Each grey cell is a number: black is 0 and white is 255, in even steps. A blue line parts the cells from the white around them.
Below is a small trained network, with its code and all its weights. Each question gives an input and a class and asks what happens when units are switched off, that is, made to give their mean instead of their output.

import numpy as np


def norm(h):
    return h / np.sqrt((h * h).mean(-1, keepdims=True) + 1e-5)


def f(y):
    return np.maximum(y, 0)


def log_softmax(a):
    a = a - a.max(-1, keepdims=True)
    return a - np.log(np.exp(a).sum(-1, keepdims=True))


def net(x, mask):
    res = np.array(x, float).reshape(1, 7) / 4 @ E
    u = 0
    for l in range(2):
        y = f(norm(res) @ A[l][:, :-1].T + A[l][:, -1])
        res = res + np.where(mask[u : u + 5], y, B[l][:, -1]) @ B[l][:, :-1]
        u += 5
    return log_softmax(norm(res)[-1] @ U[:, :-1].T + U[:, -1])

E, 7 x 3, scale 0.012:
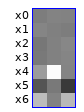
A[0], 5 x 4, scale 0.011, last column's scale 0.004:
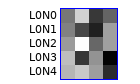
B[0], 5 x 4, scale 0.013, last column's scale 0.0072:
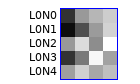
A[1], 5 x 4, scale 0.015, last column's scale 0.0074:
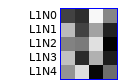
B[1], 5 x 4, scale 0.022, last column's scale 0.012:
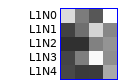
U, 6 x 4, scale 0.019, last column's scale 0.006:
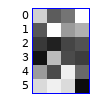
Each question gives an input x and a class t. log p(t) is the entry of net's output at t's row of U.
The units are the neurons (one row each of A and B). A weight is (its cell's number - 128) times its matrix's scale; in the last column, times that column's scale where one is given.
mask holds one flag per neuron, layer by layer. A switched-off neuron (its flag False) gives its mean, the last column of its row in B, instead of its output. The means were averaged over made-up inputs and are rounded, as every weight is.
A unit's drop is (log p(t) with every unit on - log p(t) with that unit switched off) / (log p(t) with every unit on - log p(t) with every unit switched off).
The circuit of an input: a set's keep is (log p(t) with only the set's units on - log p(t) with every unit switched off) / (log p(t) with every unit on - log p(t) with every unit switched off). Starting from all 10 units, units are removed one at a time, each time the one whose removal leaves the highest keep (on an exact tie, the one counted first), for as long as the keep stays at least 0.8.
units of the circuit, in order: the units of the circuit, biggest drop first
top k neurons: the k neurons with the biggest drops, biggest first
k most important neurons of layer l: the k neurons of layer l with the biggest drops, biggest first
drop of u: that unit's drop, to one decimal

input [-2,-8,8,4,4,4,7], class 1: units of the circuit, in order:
(L1N0)
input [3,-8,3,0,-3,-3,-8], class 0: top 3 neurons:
(L1N0; L1N4; L1N2)
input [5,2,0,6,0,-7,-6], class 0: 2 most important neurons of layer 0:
(L0N2; L0N4)
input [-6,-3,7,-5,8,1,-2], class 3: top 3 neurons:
(L1N4; L1N0; L0N3)
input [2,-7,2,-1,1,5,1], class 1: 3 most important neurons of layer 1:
(L1N4; L1N2; L1N0)
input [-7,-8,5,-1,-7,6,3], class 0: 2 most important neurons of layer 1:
(L1N0; L1N4)
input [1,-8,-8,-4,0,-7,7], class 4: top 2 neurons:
(L1N2; L0N2)
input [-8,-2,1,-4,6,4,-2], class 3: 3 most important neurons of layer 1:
(L1N4; L1N0; L1N3)
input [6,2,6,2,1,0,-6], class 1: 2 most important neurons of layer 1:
(L1N4; L1N2)
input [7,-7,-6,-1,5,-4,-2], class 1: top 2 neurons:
(L1N0; L1N4)
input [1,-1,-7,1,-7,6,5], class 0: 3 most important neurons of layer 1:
(L1N0; L1N4; L1N2)
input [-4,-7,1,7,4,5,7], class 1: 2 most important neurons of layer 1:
(L1N0; L1N4)
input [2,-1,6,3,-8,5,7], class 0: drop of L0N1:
0.1
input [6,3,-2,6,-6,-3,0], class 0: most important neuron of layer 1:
(L1N0)
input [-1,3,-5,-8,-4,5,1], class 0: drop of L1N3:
0.1
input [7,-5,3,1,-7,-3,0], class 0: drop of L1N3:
-0.1
